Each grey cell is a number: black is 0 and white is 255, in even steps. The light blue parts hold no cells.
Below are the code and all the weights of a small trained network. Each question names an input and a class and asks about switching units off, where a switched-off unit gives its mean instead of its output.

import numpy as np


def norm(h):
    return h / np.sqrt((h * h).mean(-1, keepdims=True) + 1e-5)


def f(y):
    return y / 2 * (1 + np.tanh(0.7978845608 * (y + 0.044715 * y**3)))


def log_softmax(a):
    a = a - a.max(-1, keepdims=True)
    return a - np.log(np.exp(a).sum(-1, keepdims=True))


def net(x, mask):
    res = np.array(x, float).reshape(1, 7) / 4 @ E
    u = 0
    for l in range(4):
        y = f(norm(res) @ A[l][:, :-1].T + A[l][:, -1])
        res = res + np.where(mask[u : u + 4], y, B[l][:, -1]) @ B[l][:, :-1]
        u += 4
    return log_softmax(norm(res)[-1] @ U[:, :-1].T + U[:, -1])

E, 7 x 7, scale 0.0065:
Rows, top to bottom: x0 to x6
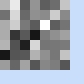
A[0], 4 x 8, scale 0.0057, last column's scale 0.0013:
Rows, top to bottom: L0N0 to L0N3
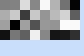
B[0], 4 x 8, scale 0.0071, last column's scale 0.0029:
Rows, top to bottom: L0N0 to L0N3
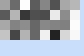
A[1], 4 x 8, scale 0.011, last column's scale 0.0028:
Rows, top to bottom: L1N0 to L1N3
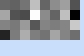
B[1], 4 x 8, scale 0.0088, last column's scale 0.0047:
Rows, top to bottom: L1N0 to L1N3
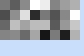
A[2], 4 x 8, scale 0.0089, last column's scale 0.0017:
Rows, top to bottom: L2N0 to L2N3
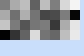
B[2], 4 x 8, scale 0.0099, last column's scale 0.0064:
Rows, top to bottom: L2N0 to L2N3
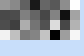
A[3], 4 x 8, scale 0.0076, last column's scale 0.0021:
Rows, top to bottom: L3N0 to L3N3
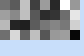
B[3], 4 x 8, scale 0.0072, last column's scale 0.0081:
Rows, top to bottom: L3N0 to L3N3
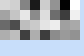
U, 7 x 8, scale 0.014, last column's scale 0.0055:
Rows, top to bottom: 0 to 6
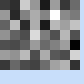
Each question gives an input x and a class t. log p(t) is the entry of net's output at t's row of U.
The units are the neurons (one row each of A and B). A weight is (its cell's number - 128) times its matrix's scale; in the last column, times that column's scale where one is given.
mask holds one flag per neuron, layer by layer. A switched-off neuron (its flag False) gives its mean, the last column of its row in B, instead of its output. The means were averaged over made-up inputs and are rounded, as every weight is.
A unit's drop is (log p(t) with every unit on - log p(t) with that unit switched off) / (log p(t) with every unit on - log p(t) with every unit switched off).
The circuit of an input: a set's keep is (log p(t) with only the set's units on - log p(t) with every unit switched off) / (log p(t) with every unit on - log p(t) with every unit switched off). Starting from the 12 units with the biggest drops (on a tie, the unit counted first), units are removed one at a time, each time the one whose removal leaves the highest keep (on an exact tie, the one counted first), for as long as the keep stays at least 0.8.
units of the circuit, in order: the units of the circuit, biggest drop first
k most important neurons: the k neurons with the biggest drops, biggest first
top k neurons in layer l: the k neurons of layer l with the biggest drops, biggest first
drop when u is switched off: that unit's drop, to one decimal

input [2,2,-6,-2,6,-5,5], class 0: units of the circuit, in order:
[L2N3 L3N0]
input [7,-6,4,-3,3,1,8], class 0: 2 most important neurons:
[L2N2 L2N3]
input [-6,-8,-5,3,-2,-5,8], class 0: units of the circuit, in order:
[L2N3 L2N1]
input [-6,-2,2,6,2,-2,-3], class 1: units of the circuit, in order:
[L1N1 L2N3 L3N2]
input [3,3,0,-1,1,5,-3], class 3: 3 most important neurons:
[L0N1 L2N3 L1N0]
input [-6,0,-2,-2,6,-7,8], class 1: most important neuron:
[L1N1]
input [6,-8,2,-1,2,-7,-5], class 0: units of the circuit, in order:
[L2N2 L2N3 L3N0]
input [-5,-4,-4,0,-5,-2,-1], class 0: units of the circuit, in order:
[L1N3 L2N3 L3N0]
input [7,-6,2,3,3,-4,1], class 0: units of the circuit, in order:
[L2N2 L2N3 L3N0]
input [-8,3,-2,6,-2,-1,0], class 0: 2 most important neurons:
[L2N3 L0N3]
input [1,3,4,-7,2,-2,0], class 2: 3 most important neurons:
[L0N1 L1N1 L2N3]
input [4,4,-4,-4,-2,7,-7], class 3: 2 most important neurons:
[L2N3 L0N1]
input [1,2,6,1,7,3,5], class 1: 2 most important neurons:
[L0N1 L3N2]
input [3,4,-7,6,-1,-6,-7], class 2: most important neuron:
[L0N3]
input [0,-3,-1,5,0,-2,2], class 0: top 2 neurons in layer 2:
[L2N2 L2N3]
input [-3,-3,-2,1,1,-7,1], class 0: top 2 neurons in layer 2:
[L2N3 L2N1]
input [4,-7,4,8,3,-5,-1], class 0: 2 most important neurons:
[L2N2 L2N3]
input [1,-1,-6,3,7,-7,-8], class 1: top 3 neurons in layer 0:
[L0N3 L0N1 L0N0]
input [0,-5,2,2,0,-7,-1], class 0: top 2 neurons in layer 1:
[L1N1 L1N0]
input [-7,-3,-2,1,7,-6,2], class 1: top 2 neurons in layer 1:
[L1N1 L1N3]
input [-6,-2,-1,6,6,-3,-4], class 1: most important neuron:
[L3N2]
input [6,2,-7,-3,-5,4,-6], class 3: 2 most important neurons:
[L2N3 L1N0]
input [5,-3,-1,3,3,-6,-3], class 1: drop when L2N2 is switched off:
-0.1
